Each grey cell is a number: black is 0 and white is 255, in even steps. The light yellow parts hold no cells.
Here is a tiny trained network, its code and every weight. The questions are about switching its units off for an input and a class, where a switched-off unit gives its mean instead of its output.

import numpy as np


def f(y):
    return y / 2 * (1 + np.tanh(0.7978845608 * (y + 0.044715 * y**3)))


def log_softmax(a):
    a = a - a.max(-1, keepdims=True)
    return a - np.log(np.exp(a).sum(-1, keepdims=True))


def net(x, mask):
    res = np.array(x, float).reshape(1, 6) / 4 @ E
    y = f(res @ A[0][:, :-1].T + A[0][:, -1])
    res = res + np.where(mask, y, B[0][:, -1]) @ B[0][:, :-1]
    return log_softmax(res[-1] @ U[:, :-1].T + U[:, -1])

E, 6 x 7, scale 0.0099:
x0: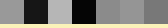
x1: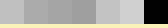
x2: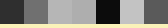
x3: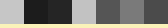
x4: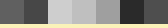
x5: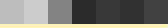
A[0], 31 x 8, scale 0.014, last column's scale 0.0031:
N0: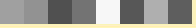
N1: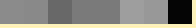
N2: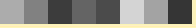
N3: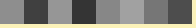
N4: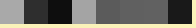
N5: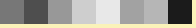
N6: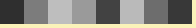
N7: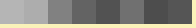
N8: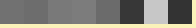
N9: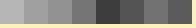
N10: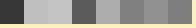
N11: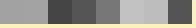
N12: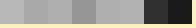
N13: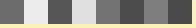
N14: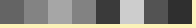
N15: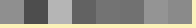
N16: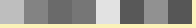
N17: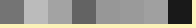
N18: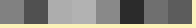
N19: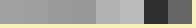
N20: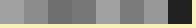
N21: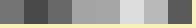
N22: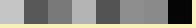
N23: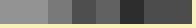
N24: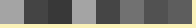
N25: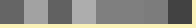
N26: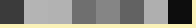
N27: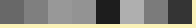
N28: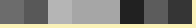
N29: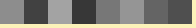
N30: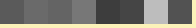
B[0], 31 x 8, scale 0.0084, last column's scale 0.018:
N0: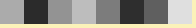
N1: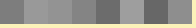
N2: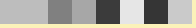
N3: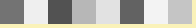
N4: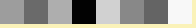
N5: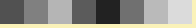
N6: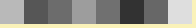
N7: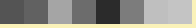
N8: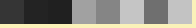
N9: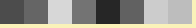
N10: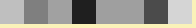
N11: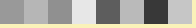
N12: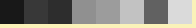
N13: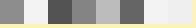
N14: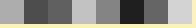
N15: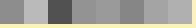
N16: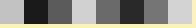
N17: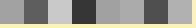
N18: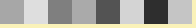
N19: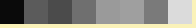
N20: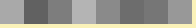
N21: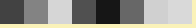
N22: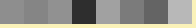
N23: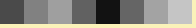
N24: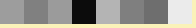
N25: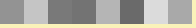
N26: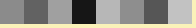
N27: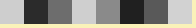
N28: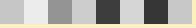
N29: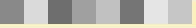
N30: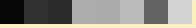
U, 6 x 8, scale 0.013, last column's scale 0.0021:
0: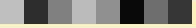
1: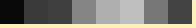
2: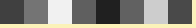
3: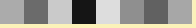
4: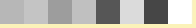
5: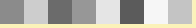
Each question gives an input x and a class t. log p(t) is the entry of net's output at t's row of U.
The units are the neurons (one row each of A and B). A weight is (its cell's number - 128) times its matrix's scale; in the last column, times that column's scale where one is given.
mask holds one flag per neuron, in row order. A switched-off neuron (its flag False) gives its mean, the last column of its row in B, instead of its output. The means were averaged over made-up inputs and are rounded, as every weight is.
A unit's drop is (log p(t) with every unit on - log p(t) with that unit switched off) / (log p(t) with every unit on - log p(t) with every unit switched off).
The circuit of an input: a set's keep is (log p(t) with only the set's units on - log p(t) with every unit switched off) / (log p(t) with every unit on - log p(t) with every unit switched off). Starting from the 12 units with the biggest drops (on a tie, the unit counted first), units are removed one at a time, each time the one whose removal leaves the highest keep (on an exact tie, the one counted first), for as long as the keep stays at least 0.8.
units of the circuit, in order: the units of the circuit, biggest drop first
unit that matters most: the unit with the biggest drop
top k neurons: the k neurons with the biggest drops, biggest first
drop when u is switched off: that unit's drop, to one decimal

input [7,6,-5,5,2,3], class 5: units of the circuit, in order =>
(N3)
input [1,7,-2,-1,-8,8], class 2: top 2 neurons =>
(N7; N9)
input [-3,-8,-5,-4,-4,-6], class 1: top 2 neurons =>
(N8; N30)
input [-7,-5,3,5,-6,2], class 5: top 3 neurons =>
(N13; N25; N28)
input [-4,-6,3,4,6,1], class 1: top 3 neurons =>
(N30; N8; N2)
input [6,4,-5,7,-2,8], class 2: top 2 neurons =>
(N23; N7)
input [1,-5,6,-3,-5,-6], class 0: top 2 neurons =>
(N27; N6)
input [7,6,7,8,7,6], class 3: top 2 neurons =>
(N24; N4)
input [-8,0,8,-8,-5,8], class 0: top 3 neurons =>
(N27; N14; N6)
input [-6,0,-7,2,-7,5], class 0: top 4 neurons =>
(N0; N16; N28; N18)
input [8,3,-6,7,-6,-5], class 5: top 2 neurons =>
(N3; N29)
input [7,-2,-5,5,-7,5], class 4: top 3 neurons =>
(N2; N11; N13)
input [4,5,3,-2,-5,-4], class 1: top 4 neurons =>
(N19; N28; N12; N18)
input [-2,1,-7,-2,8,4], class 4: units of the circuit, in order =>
(N28)
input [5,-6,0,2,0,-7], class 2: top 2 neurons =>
(N21; N5)
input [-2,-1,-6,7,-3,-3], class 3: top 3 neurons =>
(N4; N24; N27)
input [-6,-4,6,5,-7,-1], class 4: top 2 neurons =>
(N2; N11)
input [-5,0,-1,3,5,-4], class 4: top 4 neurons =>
(N28; N18; N3; N29)
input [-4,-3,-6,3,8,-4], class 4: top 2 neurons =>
(N28; N18)
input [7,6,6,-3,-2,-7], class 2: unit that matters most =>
N21
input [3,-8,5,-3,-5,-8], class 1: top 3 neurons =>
(N30; N8; N9)
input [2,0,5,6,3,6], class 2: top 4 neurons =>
(N9; N23; N7; N10)
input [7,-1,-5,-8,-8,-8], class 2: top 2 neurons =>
(N21; N5)
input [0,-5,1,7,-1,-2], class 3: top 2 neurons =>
(N4; N24)
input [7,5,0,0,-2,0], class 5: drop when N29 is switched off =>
0.3
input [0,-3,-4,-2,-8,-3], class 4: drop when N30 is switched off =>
0.0
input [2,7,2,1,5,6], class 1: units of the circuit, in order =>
(N12)
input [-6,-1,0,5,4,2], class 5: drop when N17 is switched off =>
0.1
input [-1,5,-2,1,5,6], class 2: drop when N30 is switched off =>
0.3
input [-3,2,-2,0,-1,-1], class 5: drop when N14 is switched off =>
0.2
